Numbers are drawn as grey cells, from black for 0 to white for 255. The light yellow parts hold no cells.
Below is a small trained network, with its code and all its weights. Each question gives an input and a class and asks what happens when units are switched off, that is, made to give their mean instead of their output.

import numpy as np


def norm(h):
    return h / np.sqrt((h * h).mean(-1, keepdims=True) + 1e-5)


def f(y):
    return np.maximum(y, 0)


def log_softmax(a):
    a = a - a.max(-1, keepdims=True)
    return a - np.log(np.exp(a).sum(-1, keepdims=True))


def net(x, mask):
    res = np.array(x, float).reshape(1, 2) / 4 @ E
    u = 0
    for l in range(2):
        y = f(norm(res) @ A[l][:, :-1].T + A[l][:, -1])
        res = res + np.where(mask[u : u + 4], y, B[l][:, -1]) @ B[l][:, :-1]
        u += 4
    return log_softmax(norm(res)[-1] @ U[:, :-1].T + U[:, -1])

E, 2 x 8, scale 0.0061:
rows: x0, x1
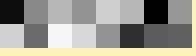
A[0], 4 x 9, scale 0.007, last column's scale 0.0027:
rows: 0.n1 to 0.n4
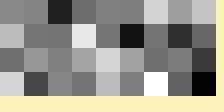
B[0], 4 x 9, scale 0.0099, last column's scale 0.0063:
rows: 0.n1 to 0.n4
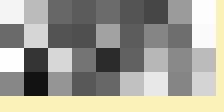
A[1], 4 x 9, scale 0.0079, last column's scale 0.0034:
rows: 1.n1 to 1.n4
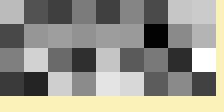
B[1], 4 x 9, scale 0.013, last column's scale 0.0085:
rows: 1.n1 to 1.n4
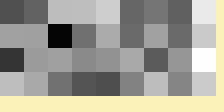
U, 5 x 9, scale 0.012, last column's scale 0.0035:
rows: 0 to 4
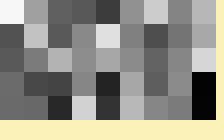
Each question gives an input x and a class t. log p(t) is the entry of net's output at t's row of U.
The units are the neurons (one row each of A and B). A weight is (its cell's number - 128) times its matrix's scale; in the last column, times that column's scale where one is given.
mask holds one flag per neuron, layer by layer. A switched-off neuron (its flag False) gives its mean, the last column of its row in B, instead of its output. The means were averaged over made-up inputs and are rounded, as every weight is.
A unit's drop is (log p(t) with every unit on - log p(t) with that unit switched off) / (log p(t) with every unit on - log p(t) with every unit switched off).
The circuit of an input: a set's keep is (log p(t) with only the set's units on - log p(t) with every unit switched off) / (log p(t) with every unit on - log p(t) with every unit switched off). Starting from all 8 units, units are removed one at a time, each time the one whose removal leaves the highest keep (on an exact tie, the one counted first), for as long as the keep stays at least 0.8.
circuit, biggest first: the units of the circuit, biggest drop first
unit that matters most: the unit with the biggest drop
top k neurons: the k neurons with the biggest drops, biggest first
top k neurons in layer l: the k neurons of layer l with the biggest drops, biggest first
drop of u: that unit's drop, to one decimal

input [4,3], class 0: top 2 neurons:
0.n1; 1.n3
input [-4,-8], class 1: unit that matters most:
1.n1
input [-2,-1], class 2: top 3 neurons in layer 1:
1.n1; 1.n4; 1.n2
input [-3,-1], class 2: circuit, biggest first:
1.n4; 1.n2
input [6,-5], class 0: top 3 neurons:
0.n1; 1.n4; 0.n2
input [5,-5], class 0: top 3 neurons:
0.n1; 0.n2; 1.n4
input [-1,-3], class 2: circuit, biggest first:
1.n2; 1.n4
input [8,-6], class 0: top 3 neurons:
0.n1; 1.n4; 0.n2
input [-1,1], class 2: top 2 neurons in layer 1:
1.n2; 1.n3
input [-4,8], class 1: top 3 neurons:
0.n2; 1.n3; 0.n3
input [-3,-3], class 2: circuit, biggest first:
1.n1; 0.n2
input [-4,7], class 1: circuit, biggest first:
0.n2; 1.n3
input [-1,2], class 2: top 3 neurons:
0.n2; 1.n2; 1.n3
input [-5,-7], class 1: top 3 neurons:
1.n1; 0.n3; 1.n4
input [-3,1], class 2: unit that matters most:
1.n4
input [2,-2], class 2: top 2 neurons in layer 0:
0.n3; 0.n2
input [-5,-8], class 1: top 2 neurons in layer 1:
1.n1; 1.n4
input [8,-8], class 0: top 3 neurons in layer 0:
0.n1; 0.n2; 0.n3
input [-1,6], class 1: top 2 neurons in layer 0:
0.n2; 0.n3
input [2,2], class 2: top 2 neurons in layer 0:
0.n3; 0.n4
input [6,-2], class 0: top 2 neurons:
0.n1; 1.n4
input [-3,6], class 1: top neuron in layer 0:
0.n2
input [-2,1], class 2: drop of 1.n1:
-0.1
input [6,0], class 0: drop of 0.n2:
0.0
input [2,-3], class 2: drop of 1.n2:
0.2
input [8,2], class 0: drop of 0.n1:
0.1
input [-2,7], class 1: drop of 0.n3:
0.1
